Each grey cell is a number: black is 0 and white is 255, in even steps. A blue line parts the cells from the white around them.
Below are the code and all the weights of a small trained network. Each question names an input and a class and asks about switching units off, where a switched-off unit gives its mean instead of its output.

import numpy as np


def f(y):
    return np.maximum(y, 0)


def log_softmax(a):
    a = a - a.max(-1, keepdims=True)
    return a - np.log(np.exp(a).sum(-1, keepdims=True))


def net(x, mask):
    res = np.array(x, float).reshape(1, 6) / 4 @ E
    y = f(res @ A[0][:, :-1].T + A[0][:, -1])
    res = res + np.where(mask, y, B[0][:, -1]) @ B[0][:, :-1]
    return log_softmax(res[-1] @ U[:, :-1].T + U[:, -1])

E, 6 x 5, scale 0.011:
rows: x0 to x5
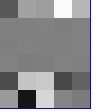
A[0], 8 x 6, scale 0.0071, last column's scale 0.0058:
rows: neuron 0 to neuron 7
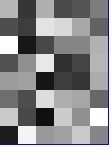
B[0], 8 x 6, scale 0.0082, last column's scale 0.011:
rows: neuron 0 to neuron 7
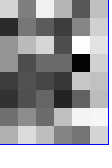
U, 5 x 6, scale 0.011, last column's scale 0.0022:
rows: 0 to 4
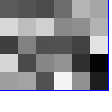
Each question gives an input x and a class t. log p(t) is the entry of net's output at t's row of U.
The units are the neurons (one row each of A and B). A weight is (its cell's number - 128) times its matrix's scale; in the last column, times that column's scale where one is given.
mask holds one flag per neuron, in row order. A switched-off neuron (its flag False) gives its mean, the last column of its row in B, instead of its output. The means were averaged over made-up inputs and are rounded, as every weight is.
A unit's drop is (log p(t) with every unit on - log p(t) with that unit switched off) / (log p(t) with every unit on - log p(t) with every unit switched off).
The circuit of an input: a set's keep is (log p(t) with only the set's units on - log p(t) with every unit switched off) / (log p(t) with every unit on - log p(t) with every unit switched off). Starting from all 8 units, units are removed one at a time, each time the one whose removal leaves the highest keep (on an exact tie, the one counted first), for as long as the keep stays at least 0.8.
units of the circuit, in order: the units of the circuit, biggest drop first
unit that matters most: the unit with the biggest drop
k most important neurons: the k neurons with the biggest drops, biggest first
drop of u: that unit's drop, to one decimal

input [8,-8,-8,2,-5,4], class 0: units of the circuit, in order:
neuron 1
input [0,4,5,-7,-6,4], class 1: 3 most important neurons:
neuron 2; neuron 4; neuron 0
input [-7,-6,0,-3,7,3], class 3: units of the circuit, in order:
neuron 0; neuron 3
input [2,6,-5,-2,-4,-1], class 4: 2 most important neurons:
neuron 4; neuron 5
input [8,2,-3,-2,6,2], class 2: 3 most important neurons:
neuron 1; neuron 5; neuron 2
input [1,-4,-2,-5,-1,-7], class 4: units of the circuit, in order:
neuron 5; neuron 2
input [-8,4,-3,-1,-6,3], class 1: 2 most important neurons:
neuron 0; neuron 2
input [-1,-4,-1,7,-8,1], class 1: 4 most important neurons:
neuron 2; neuron 1; neuron 5; neuron 4
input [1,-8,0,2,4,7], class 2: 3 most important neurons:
neuron 1; neuron 5; neuron 7
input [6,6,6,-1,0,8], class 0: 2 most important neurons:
neuron 3; neuron 7
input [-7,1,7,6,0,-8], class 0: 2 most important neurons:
neuron 4; neuron 3
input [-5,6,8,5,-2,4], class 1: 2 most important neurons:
neuron 2; neuron 0
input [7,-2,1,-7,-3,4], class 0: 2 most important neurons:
neuron 1; neuron 5
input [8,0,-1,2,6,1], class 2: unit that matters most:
neuron 1
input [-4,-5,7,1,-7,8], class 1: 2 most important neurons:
neuron 2; neuron 0
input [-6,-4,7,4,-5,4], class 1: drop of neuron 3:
0.0
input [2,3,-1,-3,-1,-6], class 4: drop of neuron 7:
0.1
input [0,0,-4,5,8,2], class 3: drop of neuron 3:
0.4
